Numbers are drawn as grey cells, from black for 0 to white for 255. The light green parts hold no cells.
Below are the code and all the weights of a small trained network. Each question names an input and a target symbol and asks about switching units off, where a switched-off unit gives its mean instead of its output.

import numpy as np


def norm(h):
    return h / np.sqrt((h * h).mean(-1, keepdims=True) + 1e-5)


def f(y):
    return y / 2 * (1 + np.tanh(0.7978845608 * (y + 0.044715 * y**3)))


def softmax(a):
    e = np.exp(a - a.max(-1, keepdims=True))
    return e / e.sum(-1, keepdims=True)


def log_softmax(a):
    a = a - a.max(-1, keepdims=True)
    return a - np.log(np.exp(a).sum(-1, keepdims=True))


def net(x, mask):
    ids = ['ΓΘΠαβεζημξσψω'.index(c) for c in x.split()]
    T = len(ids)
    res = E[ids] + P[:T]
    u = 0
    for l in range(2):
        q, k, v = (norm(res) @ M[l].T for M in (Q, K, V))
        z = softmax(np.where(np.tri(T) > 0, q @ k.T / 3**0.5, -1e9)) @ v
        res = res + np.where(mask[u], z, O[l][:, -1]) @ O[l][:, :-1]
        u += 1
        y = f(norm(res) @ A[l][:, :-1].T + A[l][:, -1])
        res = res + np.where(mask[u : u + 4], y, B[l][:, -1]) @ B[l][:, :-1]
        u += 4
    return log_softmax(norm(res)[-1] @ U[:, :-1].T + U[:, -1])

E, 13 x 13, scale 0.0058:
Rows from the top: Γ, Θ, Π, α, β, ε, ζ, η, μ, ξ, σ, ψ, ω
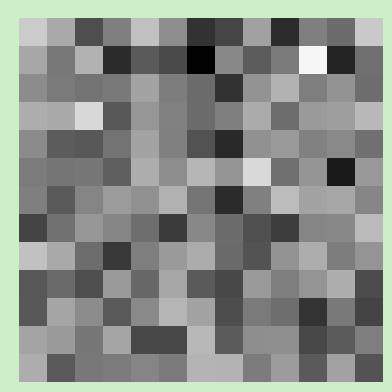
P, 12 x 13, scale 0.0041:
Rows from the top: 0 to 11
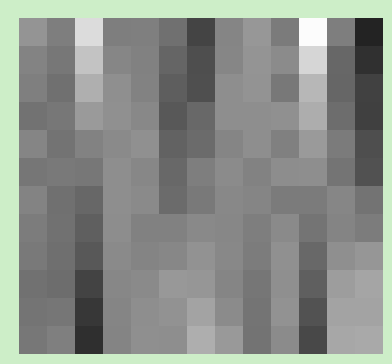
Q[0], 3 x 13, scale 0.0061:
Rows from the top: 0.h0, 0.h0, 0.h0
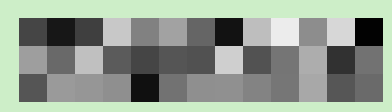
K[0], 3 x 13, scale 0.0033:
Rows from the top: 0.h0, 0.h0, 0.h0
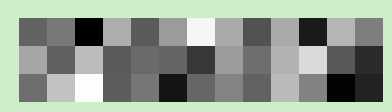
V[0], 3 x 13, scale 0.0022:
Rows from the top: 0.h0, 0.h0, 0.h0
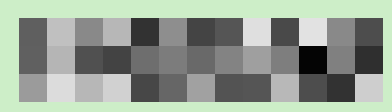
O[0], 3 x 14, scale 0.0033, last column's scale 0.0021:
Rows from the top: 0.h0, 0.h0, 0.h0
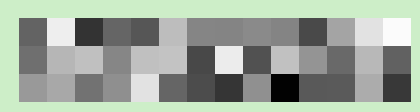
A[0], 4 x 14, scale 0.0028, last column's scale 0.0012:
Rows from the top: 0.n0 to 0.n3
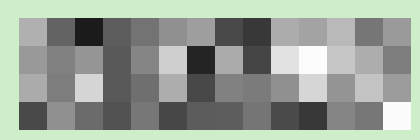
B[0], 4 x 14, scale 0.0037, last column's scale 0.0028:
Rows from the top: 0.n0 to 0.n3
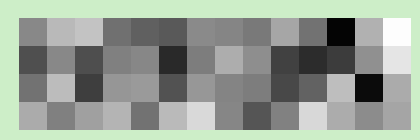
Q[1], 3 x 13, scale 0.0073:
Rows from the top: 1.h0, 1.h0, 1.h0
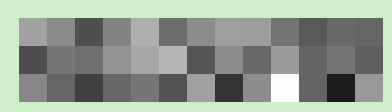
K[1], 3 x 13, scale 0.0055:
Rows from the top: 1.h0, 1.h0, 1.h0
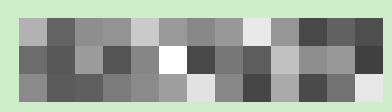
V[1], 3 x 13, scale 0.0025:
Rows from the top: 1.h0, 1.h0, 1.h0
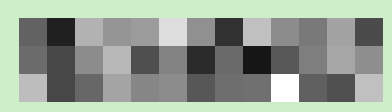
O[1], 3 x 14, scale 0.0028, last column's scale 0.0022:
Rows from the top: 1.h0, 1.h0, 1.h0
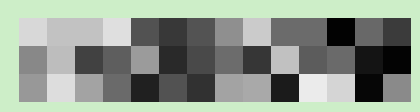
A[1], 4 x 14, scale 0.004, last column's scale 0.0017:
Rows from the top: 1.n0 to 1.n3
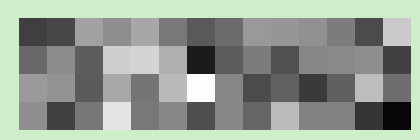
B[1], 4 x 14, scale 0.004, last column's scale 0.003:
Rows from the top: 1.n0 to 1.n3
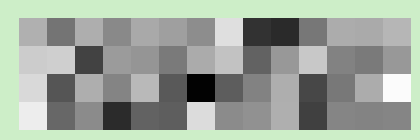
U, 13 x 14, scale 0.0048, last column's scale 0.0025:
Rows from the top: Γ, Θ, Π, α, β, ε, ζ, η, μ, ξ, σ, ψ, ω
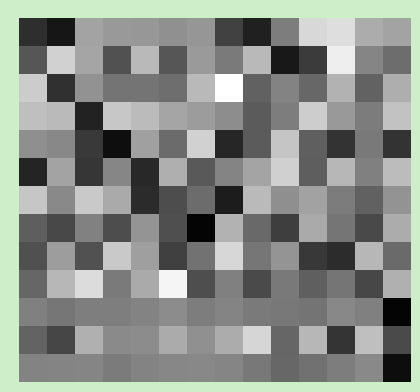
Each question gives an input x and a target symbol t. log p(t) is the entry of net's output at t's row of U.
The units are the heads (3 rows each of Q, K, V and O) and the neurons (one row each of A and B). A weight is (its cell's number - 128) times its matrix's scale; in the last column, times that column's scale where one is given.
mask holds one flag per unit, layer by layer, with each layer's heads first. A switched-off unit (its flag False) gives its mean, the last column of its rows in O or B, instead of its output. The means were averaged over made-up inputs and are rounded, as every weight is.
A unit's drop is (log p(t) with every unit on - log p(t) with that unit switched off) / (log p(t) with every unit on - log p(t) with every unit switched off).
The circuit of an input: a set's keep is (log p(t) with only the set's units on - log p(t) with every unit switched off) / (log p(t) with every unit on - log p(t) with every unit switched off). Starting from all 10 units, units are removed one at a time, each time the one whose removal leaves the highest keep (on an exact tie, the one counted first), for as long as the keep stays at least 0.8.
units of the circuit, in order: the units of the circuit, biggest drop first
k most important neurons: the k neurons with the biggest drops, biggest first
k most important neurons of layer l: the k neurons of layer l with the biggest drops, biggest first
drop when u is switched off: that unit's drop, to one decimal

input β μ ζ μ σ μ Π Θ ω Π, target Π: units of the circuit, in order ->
[0.h0, 1.n0, 1.n3]
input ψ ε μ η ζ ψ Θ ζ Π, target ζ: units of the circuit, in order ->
[1.h0]
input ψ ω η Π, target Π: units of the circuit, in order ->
[1.n0, 0.h0]
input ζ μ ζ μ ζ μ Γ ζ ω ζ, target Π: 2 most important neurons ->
[1.n3, 1.n0]
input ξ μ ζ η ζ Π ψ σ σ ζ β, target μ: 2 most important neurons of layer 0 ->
[0.n0, 0.n1]
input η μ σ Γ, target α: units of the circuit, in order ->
[1.n1, 0.n0]
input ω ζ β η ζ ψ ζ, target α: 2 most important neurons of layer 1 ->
[1.n1, 1.n2]
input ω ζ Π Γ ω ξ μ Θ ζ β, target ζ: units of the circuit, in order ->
[1.h0, 0.n0]
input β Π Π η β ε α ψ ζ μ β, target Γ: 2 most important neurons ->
[0.n0, 1.n2]
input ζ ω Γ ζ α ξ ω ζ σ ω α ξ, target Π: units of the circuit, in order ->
[0.h0, 1.n3]
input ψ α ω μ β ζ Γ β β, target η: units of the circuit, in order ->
[1.h0, 0.h0, 1.n0]
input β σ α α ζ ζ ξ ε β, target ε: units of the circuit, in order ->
[0.h0, 1.h0, 1.n2]
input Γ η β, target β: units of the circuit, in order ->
[1.h0, 1.n2, 1.n3]
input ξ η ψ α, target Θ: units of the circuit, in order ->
[0.n2]
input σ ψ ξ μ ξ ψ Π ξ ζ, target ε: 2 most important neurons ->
[0.n1, 1.n2]
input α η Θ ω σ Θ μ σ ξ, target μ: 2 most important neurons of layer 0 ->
[0.n1, 0.n0]
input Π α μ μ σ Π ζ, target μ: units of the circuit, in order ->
[0.n1, 0.h0, 0.n0]
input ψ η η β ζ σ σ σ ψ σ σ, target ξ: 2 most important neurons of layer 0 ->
[0.n1, 0.n2]
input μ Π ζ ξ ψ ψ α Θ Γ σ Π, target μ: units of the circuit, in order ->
[0.h0, 0.n1, 1.h0]
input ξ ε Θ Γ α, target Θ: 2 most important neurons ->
[0.n2, 0.n0]
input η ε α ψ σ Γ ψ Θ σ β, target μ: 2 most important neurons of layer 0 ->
[0.n1, 0.n0]
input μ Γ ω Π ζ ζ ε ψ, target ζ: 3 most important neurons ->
[0.n1, 0.n2, 1.n0]
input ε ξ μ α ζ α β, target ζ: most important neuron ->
[0.n2]
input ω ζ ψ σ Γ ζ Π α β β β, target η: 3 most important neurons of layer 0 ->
[0.n0, 0.n1, 0.n3]
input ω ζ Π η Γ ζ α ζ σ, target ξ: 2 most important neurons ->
[0.n1, 1.n3]
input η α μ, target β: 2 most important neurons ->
[1.n0, 0.n0]
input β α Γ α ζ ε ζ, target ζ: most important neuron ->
[0.n0]
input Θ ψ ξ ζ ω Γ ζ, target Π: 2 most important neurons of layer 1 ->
[1.n0, 1.n3]
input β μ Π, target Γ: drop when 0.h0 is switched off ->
0.2
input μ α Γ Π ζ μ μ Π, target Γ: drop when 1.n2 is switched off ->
0.1
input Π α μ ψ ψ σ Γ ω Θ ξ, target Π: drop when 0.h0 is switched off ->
1.2
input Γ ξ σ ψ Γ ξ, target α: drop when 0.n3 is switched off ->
0.0
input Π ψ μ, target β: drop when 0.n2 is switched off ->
0.1
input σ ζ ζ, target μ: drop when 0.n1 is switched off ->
0.7
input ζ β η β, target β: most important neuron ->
[1.n2]
